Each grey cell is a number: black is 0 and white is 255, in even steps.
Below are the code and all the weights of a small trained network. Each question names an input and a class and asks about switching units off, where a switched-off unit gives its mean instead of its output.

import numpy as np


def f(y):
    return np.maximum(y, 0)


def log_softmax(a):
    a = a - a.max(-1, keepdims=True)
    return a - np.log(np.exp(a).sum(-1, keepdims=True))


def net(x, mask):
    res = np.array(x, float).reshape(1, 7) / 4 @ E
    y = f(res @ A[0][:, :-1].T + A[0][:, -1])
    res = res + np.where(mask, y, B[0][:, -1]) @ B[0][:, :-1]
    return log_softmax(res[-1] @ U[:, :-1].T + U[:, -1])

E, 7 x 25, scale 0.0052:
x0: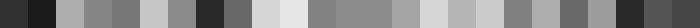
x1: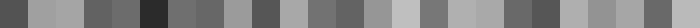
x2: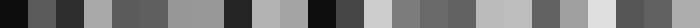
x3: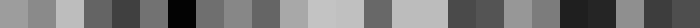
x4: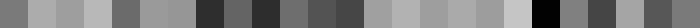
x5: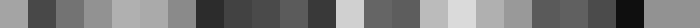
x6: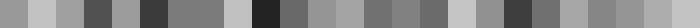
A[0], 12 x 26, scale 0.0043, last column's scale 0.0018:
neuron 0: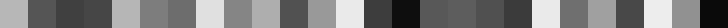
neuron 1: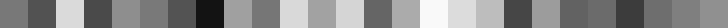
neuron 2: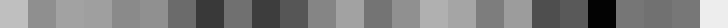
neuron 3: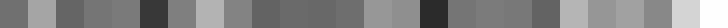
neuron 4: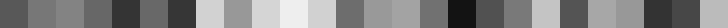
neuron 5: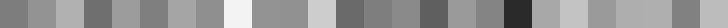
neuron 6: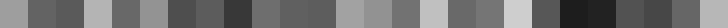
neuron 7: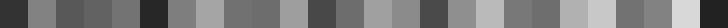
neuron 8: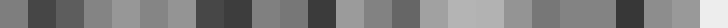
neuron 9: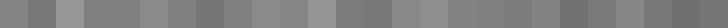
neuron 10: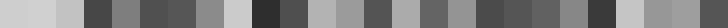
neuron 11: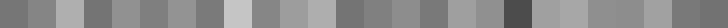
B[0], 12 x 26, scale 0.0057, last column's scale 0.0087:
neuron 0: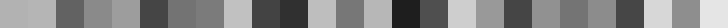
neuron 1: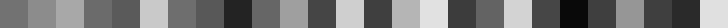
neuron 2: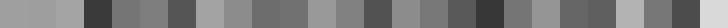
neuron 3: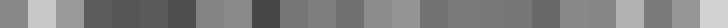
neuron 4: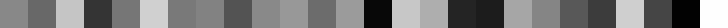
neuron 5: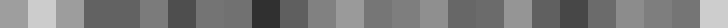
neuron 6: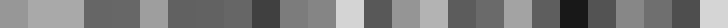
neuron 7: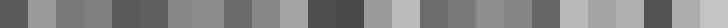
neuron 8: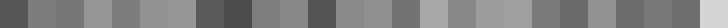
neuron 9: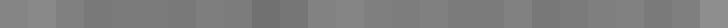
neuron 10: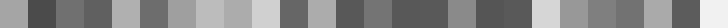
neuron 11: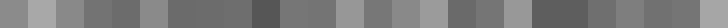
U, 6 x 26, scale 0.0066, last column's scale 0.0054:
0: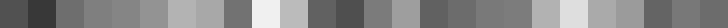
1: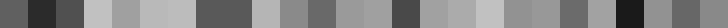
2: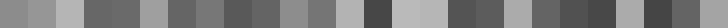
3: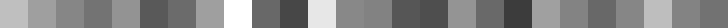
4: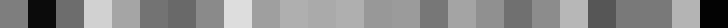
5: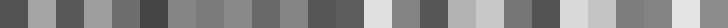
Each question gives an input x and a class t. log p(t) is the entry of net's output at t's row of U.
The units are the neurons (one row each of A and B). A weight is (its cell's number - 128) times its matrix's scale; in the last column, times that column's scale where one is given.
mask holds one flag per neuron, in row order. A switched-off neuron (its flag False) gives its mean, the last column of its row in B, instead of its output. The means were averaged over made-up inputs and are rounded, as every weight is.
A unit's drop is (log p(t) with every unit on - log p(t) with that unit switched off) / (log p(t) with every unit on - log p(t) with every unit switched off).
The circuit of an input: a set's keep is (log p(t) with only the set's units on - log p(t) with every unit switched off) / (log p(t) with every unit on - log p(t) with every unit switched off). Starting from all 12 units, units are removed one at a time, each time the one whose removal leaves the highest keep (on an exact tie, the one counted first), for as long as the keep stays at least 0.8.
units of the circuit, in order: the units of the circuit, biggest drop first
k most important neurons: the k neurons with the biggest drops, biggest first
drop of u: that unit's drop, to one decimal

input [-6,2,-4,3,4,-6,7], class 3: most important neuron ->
[neuron 10]
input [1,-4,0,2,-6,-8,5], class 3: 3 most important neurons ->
[neuron 0; neuron 1; neuron 6]
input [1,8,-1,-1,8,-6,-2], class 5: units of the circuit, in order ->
[neuron 1; neuron 4]
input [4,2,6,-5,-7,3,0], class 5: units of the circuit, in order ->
[neuron 7; neuron 4]
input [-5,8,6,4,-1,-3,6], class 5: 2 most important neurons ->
[neuron 7; neuron 1]
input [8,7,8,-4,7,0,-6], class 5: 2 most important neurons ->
[neuron 7; neuron 4]
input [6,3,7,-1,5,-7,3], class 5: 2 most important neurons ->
[neuron 1; neuron 10]
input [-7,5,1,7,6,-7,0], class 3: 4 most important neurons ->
[neuron 10; neuron 1; neuron 6; neuron 8]
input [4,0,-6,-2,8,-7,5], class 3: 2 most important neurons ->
[neuron 4; neuron 10]
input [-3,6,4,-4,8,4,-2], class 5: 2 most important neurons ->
[neuron 4; neuron 1]
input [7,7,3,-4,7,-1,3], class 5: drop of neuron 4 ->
0.7
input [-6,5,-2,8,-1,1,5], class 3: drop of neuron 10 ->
0.6
